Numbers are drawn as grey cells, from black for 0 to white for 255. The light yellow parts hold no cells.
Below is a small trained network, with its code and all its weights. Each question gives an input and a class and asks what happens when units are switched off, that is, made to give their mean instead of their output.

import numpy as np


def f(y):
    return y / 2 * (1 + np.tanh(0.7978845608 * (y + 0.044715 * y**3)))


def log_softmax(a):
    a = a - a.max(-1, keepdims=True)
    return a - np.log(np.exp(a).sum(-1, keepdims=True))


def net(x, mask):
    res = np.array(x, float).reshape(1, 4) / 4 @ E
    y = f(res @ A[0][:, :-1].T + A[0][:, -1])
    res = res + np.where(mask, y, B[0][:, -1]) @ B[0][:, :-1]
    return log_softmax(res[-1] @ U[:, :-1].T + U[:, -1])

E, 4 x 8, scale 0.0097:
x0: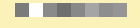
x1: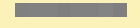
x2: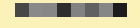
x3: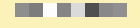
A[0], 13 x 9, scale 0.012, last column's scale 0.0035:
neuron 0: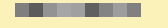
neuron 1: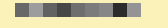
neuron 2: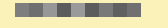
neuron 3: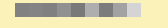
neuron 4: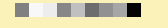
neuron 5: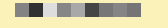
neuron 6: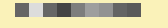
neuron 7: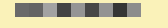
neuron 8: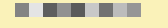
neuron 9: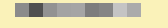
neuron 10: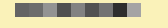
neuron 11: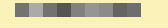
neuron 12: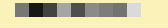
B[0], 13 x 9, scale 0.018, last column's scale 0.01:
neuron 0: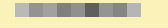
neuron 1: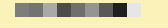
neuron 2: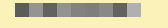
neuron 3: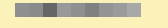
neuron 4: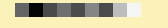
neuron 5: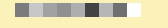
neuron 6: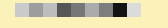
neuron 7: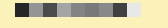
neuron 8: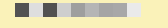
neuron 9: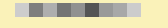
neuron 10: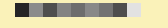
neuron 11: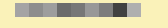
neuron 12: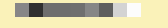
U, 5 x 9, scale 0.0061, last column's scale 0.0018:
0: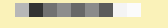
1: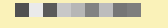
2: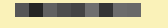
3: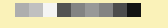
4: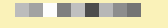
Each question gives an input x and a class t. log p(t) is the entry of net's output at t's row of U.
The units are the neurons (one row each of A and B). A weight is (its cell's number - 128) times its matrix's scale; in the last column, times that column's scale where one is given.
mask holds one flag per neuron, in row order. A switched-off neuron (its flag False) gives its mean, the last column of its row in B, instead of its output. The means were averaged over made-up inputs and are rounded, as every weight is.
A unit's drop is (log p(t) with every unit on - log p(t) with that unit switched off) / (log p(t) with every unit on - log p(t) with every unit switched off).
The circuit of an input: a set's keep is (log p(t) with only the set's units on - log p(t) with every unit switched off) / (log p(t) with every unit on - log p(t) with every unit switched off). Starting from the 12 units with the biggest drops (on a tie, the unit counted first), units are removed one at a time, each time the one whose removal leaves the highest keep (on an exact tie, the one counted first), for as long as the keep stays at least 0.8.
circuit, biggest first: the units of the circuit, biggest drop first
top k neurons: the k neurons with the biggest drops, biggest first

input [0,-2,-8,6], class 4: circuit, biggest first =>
(neuron 9)
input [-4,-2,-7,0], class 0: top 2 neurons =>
(neuron 12; neuron 6)
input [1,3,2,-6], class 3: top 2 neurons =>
(neuron 4; neuron 6)
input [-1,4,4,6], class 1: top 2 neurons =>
(neuron 5; neuron 12)
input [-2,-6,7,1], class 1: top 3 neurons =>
(neuron 4; neuron 7; neuron 12)
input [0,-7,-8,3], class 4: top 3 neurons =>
(neuron 12; neuron 9; neuron 0)
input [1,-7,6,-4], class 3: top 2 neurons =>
(neuron 4; neuron 6)
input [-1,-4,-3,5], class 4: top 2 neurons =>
(neuron 5; neuron 12)
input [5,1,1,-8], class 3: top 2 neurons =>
(neuron 6; neuron 1)
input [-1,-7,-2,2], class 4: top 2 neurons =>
(neuron 4; neuron 12)
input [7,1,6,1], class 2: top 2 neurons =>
(neuron 4; neuron 5)
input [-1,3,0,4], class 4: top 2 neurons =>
(neuron 8; neuron 10)
